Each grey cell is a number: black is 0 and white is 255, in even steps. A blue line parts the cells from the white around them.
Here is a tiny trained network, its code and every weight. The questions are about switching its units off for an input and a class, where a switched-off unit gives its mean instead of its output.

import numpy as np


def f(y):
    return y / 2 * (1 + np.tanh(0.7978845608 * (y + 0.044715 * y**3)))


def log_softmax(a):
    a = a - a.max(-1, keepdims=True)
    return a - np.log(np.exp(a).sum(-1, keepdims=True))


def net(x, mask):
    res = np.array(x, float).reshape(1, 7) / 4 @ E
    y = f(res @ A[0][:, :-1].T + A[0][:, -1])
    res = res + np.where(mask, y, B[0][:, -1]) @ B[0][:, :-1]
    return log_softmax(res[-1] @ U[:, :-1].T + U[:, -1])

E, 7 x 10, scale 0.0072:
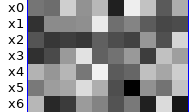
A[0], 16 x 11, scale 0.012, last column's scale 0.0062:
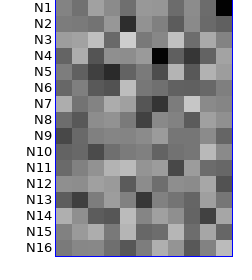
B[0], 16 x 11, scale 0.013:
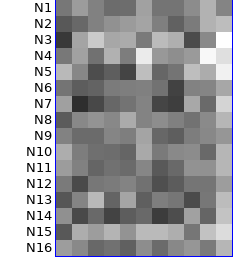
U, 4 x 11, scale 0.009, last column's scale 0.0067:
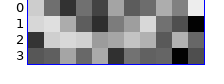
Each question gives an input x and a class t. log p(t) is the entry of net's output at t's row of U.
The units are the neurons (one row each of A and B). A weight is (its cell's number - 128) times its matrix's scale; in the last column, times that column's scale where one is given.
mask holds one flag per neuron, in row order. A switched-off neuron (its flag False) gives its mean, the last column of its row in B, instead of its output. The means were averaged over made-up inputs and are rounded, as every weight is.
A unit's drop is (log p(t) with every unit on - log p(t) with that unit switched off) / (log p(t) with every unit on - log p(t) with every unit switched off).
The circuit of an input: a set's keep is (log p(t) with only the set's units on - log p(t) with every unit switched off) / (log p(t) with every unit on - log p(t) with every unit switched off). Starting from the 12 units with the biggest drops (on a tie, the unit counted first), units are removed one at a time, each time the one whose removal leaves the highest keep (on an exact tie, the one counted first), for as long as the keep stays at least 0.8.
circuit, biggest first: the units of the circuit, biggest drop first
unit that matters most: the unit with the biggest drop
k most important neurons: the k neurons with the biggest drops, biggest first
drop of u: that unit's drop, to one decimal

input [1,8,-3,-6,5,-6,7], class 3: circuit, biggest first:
[N4]
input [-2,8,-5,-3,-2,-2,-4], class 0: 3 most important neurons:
[N14; N15; N3]
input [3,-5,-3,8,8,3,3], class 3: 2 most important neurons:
[N7; N5]
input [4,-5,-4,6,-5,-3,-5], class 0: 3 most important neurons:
[N3; N15; N16]
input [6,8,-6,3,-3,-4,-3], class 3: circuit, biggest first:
[N4; N15]
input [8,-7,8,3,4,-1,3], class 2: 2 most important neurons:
[N13; N8]
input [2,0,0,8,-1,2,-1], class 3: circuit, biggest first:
[N4; N15; N5]
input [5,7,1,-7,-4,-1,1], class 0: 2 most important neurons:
[N14; N13]
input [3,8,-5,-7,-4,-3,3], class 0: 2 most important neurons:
[N3; N13]
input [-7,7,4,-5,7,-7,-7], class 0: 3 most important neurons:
[N5; N14; N6]
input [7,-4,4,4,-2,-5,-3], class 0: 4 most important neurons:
[N3; N15; N16; N4]
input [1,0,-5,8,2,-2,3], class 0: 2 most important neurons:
[N3; N11]
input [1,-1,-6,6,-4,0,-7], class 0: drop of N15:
0.6
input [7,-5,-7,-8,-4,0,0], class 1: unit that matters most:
N14
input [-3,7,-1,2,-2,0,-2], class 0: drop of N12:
-0.1
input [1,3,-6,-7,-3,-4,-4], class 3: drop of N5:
0.4
